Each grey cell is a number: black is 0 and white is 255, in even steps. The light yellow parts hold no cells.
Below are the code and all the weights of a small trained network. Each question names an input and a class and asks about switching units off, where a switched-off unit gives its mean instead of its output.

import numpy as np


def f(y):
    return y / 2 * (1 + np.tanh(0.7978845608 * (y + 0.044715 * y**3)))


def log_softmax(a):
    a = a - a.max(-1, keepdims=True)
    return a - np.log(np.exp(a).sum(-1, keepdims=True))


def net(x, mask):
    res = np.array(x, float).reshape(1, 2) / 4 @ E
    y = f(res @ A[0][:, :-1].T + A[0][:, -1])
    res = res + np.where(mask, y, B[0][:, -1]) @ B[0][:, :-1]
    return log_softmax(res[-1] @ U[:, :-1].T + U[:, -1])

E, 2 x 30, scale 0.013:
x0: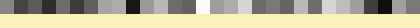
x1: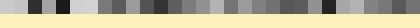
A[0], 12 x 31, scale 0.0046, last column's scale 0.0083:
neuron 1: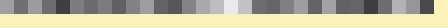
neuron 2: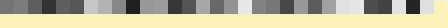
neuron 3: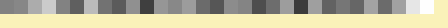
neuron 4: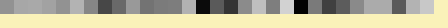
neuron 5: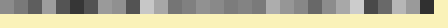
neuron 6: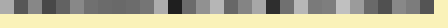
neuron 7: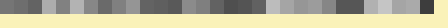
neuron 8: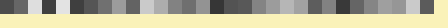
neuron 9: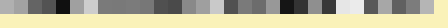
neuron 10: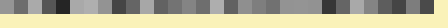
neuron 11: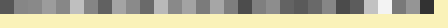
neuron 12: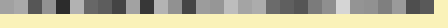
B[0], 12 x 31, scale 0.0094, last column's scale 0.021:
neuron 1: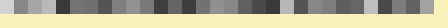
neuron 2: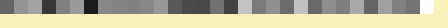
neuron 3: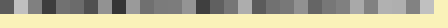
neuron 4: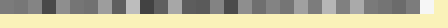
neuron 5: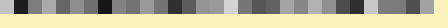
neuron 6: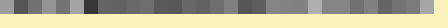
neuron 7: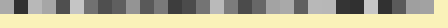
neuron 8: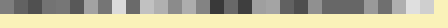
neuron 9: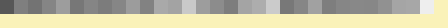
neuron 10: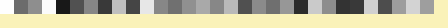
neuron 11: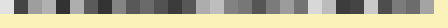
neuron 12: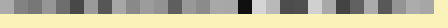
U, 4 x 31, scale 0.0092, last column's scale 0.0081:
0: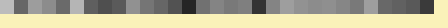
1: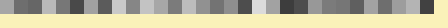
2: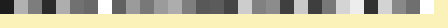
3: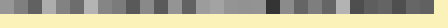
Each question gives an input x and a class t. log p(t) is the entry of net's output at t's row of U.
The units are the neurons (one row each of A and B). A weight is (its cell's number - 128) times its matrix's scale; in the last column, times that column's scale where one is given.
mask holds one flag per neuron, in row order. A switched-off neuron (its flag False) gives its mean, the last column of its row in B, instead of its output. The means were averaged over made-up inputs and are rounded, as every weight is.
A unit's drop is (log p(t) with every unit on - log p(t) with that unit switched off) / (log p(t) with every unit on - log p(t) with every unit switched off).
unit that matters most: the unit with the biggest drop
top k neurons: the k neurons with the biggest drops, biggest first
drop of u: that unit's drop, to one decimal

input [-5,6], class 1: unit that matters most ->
neuron 9
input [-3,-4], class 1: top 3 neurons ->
(neuron 2; neuron 8; neuron 11)
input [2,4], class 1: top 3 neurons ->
(neuron 4; neuron 12; neuron 3)
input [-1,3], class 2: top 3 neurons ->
(neuron 8; neuron 11; neuron 5)
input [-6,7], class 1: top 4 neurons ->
(neuron 9; neuron 10; neuron 2; neuron 12)
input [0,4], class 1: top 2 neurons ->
(neuron 2; neuron 4)
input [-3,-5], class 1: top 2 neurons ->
(neuron 2; neuron 8)
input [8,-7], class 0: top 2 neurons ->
(neuron 2; neuron 5)
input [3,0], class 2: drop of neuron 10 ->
0.4
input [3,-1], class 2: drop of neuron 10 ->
0.5
